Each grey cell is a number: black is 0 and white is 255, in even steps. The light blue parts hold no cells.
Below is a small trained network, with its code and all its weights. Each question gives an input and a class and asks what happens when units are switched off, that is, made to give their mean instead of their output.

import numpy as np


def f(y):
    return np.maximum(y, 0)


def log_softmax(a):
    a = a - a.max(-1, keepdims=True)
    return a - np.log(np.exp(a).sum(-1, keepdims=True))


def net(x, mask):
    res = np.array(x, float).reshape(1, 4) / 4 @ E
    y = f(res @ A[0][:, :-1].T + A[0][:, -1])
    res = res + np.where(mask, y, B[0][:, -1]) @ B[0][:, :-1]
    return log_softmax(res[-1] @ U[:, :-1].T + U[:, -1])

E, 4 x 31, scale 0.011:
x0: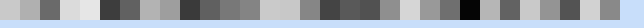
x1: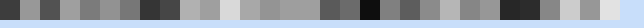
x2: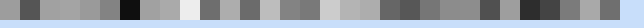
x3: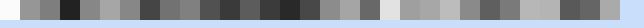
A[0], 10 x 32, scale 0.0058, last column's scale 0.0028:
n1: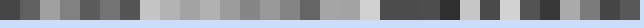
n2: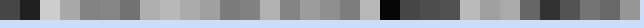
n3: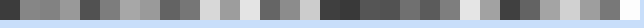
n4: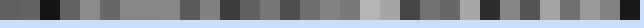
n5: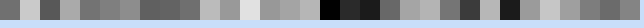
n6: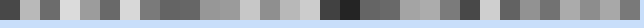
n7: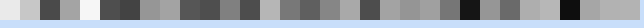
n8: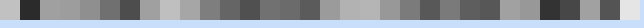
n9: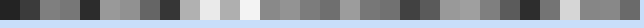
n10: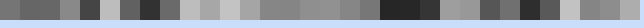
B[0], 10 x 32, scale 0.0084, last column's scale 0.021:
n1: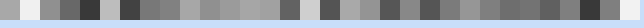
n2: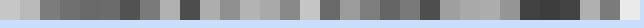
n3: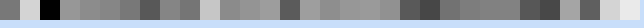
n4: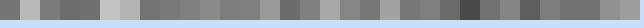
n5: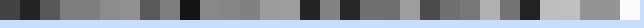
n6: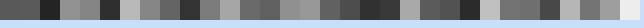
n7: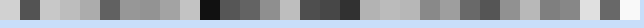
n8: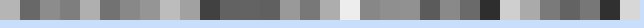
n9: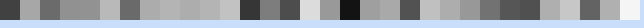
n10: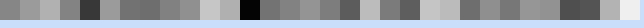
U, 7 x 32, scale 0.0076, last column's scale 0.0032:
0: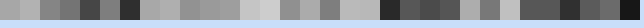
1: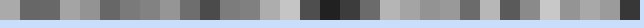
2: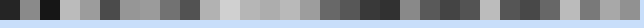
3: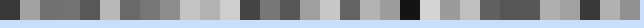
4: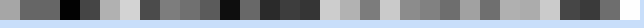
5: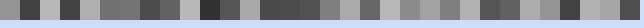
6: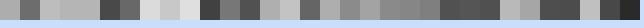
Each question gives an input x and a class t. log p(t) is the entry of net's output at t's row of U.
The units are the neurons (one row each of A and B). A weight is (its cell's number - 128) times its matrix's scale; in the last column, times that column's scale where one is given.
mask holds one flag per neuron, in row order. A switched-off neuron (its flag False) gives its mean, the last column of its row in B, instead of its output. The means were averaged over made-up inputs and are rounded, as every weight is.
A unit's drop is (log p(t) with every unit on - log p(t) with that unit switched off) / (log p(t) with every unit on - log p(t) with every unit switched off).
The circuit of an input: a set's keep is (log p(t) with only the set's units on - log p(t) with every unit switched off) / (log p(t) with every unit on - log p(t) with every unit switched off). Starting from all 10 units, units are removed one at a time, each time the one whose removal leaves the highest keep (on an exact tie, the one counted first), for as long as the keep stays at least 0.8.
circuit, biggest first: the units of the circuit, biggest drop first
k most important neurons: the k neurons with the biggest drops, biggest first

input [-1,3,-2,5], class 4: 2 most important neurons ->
[n9, n6]
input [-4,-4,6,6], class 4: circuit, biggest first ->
[n7, n8, n3]
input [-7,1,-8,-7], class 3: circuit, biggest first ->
[n9]
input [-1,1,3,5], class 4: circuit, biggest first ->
[n9, n2]
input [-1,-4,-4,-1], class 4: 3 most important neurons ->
[n9, n7, n6]
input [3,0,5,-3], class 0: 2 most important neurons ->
[n2, n1]
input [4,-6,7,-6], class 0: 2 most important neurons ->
[n1, n2]
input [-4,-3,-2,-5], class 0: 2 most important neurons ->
[n2, n1]
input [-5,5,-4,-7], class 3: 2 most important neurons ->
[n9, n10]
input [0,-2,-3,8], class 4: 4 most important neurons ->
[n2, n4, n6, n9]
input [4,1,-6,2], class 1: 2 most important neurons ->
[n7, n3]
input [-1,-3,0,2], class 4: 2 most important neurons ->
[n7, n2]
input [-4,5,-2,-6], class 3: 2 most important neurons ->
[n9, n10]
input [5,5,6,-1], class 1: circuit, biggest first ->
[n7]
